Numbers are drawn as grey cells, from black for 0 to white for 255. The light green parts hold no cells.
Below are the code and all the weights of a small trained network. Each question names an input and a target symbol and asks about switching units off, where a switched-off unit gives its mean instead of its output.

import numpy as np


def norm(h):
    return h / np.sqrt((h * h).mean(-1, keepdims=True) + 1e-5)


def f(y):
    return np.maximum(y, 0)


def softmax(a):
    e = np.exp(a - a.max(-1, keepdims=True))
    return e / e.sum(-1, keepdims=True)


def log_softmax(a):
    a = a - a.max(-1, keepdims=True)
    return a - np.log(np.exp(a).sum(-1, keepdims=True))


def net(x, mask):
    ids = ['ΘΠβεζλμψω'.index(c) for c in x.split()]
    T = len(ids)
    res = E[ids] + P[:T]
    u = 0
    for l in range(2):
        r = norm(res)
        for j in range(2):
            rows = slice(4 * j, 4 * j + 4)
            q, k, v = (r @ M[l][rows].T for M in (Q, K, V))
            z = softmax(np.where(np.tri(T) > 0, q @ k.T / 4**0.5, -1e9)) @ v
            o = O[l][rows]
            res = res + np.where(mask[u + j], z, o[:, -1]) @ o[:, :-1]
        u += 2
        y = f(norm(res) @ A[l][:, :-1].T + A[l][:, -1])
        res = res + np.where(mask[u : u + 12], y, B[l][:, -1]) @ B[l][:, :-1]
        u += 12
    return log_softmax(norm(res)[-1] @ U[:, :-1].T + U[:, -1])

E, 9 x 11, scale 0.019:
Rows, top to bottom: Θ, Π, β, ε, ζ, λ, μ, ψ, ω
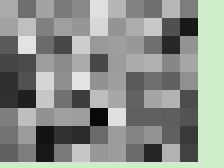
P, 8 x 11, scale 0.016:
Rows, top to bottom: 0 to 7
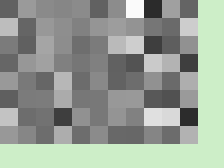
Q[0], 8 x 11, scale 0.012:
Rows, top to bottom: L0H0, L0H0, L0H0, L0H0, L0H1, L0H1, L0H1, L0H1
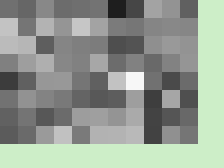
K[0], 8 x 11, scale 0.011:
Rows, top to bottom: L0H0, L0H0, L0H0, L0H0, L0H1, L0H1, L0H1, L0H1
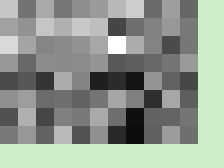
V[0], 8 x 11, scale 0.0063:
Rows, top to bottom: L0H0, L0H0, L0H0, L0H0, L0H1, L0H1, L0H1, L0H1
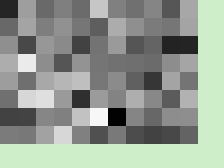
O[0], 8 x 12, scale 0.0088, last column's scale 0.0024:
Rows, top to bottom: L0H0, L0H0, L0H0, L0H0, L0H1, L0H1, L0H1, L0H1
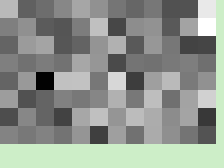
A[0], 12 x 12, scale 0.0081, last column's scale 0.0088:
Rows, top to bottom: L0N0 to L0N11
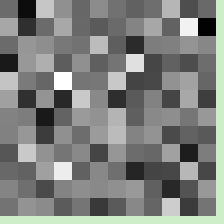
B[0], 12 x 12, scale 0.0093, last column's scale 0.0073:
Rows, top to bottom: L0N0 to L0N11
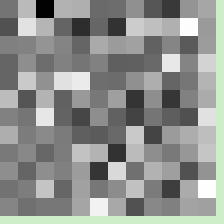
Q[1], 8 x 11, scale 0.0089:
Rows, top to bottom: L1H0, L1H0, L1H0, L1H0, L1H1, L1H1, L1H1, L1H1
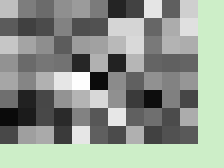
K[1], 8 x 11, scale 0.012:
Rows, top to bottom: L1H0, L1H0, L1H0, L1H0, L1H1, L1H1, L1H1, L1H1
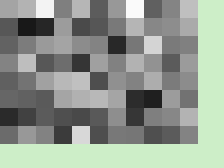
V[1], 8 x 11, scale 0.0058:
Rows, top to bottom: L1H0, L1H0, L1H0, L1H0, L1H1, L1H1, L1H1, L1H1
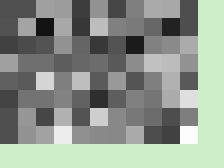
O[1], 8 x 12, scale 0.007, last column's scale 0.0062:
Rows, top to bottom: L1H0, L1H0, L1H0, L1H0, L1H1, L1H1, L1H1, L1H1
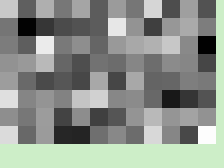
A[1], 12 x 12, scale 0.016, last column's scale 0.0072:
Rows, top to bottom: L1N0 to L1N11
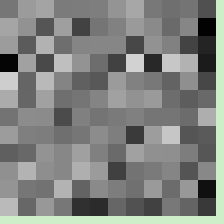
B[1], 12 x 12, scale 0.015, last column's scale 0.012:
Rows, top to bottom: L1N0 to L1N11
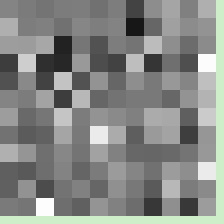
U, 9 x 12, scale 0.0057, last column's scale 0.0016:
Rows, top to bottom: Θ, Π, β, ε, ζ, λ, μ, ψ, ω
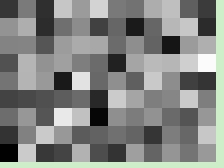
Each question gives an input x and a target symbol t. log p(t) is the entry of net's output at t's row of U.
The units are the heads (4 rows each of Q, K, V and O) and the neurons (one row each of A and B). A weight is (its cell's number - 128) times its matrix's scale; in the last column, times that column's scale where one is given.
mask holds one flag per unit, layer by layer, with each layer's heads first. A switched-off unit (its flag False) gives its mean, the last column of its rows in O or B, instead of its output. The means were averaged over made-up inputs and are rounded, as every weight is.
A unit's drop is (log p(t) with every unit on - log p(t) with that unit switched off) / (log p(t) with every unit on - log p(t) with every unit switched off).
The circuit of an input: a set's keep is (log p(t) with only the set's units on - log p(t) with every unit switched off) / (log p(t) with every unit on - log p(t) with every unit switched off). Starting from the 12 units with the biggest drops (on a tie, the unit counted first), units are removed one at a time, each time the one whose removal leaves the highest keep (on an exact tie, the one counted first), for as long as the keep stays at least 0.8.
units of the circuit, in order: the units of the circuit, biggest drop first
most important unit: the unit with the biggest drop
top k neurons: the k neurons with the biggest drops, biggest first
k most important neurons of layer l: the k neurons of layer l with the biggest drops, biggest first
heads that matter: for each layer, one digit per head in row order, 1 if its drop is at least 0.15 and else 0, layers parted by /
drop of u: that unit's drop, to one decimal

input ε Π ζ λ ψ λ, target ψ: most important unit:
L0H1
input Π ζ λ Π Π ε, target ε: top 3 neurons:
[L1N3; L0N1; L1N4]
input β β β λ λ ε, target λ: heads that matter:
00 / 10
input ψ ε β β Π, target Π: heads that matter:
00 / 00
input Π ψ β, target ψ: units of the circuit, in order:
[L0H1; L1N3]
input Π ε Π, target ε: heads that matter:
00 / 10
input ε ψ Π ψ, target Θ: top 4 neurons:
[L0N6; L0N8; L1N3; L0N11]
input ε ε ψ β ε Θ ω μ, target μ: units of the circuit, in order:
[L0N4; L1N3]
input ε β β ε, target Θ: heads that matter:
11 / 01
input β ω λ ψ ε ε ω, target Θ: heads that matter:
01 / 01
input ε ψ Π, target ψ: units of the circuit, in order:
[L0H1; L1N11]
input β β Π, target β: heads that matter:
10 / 00
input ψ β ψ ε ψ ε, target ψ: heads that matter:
01 / 01
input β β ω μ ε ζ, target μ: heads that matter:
01 / 00
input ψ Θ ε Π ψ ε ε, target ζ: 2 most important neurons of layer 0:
[L0N11; L0N3]
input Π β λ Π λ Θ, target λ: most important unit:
L1H0
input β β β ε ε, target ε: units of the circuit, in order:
[L0N1; L1N3; L1H1]
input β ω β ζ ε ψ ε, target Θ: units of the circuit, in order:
[L0N10; L1N7]
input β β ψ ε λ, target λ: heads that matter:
00 / 10
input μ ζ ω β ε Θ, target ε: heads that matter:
01 / 10
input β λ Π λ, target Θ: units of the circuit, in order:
[L1N7]
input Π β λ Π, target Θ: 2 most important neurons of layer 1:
[L1N3; L1N9]
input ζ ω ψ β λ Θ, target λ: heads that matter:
01 / 10
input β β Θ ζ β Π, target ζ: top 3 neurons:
[L1N5; L1N3; L1N0]
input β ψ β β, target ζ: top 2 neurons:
[L0N5; L1N3]
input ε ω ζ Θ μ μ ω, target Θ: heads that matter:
01 / 00
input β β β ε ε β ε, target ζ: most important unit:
L0H0
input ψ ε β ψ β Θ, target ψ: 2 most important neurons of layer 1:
[L1N11; L1N4]
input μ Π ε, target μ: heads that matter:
01 / 01
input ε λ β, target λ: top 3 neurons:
[L0N0; L1N3; L0N10]
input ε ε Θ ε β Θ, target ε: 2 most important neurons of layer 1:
[L1N4; L1N3]
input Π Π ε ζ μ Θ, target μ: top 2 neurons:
[L0N4; L1N3]
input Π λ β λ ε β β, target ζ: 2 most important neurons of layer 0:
[L0N5; L0N6]
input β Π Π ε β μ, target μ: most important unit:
L0N4
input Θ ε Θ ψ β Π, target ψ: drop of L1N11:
0.3
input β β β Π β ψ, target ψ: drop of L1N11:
0.3
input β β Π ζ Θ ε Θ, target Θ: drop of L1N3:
0.1
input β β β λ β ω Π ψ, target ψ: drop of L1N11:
0.4
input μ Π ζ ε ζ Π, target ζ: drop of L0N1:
0.1
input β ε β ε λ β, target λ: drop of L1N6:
0.0
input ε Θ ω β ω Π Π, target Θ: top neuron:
[L0N6]
